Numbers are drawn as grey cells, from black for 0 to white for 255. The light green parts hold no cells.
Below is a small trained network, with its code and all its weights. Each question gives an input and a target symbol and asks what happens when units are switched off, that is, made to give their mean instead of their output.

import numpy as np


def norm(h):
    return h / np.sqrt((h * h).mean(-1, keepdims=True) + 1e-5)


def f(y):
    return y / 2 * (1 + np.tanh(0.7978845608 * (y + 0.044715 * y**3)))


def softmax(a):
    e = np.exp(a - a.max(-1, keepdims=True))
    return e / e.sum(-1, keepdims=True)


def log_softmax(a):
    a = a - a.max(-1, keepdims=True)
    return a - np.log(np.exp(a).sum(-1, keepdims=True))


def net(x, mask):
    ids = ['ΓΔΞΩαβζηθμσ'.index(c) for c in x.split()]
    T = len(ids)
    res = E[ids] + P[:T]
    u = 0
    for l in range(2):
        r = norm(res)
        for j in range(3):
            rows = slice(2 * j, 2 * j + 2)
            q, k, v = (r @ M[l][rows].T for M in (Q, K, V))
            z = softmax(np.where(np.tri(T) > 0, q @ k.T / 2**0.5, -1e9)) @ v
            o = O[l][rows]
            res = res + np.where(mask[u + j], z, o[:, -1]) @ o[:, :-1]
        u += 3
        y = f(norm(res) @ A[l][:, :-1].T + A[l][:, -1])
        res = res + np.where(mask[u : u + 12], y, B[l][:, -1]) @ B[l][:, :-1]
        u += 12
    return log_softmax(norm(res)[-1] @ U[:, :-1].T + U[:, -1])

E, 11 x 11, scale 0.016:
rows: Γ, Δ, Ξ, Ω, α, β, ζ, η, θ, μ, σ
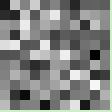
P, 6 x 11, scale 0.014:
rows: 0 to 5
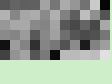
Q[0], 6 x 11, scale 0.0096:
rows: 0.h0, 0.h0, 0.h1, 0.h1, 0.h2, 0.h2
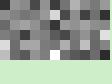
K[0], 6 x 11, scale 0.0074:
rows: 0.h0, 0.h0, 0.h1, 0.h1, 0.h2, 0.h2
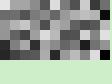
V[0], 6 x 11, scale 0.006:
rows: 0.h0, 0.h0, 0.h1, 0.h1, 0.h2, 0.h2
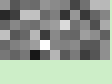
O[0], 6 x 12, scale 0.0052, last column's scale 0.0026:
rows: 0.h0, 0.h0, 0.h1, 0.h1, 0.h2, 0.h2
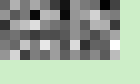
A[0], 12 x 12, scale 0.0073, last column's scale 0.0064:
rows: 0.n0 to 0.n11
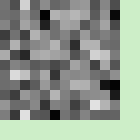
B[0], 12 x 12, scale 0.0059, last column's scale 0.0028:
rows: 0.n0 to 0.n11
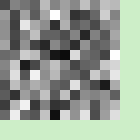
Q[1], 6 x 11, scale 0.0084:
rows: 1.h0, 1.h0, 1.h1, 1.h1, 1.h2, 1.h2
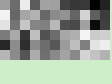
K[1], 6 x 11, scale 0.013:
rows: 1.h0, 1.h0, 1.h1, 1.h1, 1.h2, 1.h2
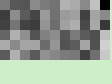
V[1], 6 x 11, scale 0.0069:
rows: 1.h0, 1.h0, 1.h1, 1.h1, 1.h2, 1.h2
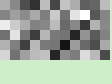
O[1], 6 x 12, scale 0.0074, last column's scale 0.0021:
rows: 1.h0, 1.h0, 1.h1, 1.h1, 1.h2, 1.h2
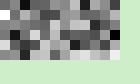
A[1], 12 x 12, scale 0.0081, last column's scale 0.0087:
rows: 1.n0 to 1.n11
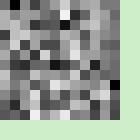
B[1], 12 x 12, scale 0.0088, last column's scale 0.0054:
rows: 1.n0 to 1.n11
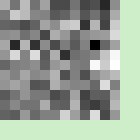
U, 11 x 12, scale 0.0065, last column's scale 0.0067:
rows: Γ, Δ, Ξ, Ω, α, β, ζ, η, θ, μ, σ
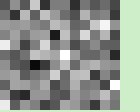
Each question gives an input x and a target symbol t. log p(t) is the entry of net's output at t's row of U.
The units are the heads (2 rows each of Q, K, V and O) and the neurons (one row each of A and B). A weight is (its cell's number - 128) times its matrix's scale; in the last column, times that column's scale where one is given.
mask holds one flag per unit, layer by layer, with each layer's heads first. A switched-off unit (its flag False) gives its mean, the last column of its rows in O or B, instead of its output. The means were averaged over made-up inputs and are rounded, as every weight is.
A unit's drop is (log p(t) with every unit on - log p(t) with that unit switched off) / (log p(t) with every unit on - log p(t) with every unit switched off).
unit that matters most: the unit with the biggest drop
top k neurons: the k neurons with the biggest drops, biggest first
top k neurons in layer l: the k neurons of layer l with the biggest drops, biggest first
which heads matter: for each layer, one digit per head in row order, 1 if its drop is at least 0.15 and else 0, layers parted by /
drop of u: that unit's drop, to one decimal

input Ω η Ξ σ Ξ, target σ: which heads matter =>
000 / 100
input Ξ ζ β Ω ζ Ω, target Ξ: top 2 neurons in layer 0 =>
(0.n7; 0.n5)
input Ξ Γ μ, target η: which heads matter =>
000 / 010
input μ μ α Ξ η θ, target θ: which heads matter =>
000 / 010
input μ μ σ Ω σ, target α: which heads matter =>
000 / 001
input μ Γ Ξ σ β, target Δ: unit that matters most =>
1.h0
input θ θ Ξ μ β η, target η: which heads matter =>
000 / 010
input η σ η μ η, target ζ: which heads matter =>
101 / 000
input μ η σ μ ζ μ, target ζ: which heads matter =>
001 / 001
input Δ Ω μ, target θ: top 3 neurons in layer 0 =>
(0.n11; 0.n5; 0.n0)
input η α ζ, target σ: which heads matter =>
100 / 100
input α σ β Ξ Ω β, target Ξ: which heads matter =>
101 / 000
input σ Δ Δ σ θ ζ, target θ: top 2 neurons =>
(1.n2; 1.n6)
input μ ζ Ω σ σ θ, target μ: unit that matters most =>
0.n11
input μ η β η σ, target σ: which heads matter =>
000 / 100
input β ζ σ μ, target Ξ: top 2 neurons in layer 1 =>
(1.n6; 1.n5)
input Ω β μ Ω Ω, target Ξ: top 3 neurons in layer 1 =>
(1.n5; 1.n3; 1.n10)
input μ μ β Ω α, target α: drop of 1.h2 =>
0.4
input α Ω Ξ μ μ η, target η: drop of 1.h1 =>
0.3
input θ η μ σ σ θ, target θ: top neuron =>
(1.n1)
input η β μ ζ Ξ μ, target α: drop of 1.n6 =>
-0.1
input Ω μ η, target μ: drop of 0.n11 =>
0.4
